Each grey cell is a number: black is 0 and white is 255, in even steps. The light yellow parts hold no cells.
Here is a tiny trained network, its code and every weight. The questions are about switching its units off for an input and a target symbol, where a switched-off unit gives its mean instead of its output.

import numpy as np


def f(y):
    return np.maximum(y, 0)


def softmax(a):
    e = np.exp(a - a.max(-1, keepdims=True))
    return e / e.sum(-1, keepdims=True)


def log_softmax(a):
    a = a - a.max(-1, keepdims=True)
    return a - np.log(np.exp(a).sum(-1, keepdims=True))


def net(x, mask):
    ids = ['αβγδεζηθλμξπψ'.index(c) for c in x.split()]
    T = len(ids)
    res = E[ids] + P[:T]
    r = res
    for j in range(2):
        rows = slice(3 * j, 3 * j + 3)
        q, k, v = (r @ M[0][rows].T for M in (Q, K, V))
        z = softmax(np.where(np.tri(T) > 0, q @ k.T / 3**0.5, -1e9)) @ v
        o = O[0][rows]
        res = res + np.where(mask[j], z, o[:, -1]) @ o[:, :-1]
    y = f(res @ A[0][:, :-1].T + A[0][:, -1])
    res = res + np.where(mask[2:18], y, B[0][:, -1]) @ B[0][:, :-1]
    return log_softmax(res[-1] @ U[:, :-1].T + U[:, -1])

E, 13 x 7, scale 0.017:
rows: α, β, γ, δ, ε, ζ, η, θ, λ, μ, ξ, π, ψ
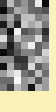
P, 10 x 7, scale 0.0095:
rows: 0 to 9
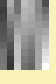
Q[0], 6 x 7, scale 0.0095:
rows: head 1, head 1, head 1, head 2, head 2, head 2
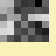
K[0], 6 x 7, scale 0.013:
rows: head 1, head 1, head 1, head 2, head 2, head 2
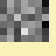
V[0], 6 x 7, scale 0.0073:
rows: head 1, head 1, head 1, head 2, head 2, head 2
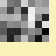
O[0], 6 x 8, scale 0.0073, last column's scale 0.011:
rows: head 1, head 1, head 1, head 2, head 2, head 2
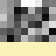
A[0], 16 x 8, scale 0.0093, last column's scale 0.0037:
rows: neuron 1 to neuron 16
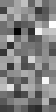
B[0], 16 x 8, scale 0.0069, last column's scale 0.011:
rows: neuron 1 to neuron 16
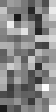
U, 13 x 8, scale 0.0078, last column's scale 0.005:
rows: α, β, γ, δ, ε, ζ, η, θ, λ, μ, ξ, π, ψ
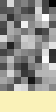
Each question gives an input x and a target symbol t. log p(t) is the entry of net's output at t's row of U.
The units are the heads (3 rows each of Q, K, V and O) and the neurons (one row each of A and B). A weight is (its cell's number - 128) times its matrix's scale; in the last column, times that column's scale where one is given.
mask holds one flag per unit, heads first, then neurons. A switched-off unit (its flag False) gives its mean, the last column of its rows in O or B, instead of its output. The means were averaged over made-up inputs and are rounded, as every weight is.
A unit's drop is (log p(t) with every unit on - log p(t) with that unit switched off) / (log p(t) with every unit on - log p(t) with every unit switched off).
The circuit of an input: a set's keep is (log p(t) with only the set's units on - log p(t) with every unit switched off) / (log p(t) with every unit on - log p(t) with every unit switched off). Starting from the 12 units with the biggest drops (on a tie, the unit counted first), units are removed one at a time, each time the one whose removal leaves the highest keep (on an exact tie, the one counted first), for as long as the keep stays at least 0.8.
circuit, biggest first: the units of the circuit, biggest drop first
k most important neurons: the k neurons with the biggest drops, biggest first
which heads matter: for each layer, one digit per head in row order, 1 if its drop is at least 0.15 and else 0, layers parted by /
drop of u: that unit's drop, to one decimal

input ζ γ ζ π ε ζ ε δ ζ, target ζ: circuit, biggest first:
(head 1)
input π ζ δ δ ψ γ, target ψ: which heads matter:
11
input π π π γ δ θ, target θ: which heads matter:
10
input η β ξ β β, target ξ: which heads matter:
01
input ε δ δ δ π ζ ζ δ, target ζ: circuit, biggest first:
(head 1; neuron 16)
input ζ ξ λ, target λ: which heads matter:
01
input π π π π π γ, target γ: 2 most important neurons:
(neuron 13; neuron 6)
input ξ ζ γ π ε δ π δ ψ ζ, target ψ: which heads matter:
10
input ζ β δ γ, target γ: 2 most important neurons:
(neuron 13; neuron 7)
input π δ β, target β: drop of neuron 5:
0.1
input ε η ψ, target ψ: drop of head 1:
0.4
